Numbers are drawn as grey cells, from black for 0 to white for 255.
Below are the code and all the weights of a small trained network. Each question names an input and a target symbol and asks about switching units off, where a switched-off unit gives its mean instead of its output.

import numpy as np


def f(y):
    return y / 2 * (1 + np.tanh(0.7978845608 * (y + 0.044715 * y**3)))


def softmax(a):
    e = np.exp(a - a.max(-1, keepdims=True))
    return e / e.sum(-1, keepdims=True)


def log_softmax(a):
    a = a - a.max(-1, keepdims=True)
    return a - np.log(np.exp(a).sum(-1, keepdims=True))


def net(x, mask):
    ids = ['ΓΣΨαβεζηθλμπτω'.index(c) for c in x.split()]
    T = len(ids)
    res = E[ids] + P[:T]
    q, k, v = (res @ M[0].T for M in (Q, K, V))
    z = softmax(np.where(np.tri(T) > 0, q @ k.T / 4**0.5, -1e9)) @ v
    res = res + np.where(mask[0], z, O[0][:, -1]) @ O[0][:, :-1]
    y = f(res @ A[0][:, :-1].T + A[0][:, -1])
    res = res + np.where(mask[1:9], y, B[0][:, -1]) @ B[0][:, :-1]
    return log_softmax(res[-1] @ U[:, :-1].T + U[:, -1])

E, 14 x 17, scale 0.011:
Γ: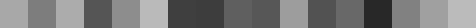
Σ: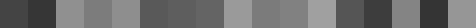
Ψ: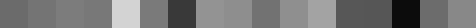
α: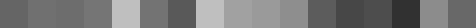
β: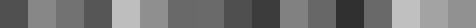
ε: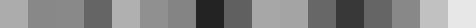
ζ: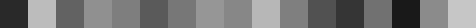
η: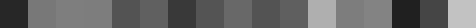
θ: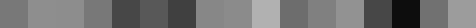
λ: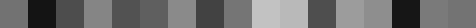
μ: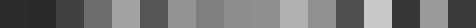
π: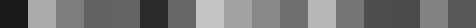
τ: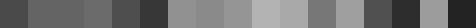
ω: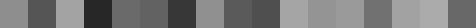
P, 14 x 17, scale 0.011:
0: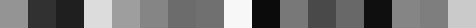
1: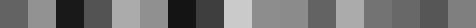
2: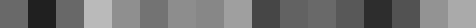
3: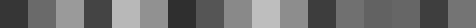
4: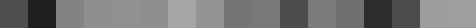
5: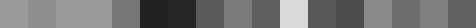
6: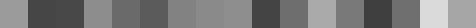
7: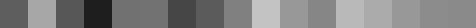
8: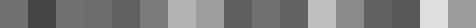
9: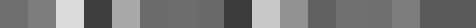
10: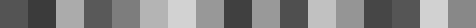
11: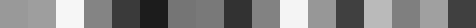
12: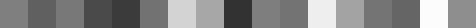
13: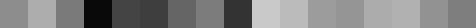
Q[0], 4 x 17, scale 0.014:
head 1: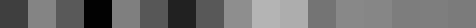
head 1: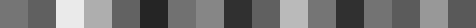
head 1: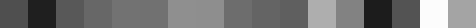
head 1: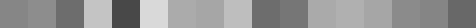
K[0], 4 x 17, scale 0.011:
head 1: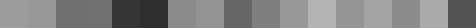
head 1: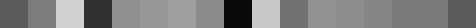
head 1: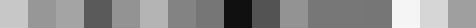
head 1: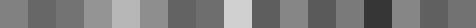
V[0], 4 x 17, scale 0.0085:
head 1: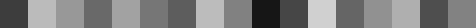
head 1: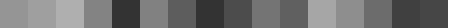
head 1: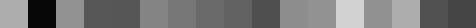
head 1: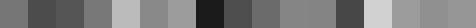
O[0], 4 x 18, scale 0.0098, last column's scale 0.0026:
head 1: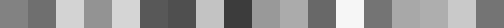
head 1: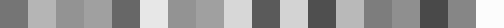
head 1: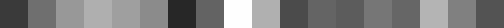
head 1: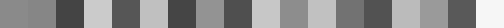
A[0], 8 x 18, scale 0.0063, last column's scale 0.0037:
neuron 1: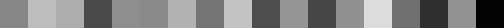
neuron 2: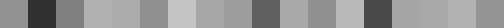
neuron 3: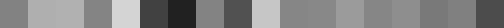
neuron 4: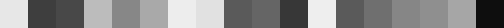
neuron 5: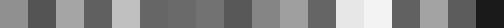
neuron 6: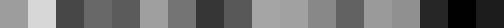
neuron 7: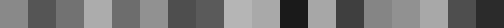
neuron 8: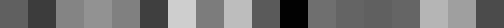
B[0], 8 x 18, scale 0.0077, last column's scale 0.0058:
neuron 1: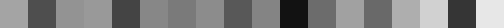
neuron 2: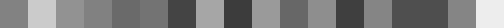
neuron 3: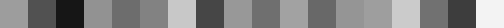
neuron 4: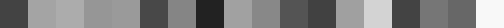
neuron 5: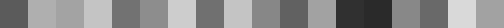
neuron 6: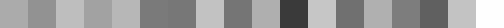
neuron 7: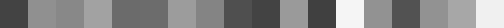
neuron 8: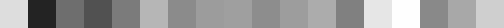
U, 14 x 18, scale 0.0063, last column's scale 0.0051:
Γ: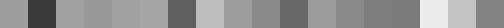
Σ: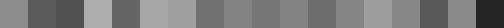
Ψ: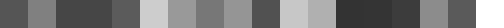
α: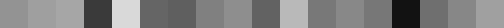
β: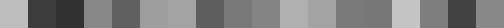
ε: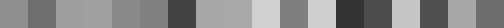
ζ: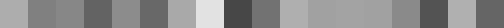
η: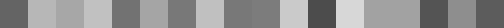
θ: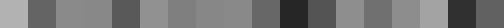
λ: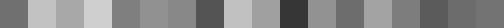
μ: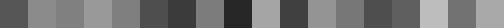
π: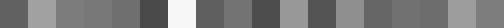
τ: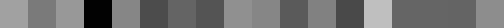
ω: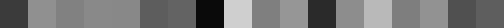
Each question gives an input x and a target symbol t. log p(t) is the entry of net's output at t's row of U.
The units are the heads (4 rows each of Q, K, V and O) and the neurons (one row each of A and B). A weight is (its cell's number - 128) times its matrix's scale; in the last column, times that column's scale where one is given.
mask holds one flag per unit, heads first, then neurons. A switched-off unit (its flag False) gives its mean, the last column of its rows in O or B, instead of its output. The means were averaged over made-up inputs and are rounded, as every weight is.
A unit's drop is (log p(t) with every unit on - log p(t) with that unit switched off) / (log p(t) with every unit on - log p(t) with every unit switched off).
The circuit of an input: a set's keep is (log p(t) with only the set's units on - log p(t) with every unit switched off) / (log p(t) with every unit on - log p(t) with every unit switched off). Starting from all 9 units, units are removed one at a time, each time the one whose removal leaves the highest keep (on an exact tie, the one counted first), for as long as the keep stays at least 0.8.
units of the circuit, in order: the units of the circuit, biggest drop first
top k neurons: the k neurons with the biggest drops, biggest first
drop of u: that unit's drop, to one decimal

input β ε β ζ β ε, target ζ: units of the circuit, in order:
[head 1; neuron 6]
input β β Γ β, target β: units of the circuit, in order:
[head 1; neuron 3]
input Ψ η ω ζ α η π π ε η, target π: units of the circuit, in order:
[head 1; neuron 5]
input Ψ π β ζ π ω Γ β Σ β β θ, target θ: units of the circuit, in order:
[neuron 1; head 1]
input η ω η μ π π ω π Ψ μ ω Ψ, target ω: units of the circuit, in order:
[head 1; neuron 3]
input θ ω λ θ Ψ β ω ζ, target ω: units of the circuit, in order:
[head 1; neuron 3]
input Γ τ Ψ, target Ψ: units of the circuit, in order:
[head 1; neuron 6]
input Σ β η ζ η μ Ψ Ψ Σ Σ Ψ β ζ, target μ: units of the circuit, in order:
[head 1]
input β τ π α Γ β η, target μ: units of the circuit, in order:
[head 1; neuron 8]
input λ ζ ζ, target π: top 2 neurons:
[neuron 4; neuron 8]
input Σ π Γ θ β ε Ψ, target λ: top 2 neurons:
[neuron 4; neuron 6]
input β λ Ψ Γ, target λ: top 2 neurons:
[neuron 6; neuron 7]
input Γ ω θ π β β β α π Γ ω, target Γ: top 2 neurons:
[neuron 8; neuron 4]
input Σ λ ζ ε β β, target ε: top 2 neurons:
[neuron 6; neuron 7]
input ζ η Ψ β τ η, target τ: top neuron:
[neuron 8]
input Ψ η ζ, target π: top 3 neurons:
[neuron 4; neuron 8; neuron 6]
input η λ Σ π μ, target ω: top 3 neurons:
[neuron 4; neuron 7; neuron 6]
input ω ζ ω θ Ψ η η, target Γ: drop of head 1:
1.0
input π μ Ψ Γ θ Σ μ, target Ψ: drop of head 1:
0.5
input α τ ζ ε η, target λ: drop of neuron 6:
0.5
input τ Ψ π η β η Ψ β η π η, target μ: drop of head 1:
1.4
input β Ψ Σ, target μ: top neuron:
[neuron 2]
